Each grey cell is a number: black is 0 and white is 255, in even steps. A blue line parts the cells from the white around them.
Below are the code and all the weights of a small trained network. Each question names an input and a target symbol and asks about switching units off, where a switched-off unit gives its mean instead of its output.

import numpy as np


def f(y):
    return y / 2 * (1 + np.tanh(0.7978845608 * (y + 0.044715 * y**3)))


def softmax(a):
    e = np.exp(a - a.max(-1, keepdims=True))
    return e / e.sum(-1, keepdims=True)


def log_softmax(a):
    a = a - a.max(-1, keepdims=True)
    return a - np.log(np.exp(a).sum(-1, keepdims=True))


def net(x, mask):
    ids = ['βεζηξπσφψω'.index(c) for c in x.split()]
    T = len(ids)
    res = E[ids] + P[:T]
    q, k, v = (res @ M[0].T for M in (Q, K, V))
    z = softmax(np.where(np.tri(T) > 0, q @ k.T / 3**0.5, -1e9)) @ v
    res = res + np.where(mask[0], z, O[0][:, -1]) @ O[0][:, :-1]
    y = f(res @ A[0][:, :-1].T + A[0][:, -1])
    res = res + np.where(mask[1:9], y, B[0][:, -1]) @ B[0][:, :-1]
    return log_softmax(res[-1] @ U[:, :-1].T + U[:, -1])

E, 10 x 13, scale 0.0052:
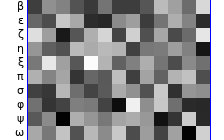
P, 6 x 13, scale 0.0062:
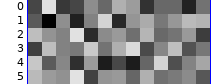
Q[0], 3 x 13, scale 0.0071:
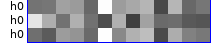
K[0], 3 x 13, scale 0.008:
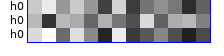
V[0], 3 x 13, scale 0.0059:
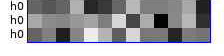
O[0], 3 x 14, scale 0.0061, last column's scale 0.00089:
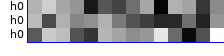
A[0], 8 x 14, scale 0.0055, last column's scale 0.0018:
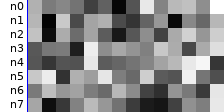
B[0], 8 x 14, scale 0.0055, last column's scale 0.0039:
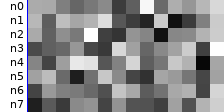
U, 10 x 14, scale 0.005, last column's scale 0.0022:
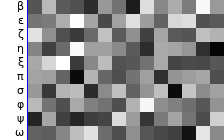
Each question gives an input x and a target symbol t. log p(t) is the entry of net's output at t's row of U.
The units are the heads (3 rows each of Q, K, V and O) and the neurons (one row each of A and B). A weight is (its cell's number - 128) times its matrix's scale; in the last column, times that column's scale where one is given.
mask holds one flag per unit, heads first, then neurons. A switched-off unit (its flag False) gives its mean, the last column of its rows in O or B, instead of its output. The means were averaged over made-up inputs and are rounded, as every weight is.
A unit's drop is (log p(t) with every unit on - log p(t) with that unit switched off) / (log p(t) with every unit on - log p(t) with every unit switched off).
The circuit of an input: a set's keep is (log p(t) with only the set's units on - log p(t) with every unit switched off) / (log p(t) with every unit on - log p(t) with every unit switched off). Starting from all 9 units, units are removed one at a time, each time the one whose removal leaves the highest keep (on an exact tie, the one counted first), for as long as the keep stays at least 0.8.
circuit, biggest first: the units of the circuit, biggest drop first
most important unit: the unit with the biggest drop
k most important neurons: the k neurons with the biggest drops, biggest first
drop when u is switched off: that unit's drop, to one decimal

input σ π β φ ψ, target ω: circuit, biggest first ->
h0; n7; n2; n1
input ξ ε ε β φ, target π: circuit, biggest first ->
h0; n2; n0
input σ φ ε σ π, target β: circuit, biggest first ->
h0; n0
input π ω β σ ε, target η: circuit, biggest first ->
h0; n4; n1
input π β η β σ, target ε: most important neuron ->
n4
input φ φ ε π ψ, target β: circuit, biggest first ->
h0; n0; n4
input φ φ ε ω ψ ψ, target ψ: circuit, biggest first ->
n5; n6; h0
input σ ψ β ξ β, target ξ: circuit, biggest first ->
h0; n1
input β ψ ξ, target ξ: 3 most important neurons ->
n5; n3; n7
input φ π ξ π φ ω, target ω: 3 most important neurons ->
n7; n3; n1
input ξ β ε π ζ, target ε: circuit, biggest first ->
h0; n4
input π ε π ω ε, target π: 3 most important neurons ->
n2; n0; n3
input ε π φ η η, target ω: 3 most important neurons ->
n7; n2; n1
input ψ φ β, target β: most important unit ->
h0
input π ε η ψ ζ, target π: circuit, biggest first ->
h0; n2
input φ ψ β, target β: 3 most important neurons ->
n0; n4; n1
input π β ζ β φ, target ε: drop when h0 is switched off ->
1.4
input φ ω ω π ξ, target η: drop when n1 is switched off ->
0.2
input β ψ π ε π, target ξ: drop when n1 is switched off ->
0.2
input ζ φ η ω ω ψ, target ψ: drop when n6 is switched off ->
0.4
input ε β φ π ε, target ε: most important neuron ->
n4
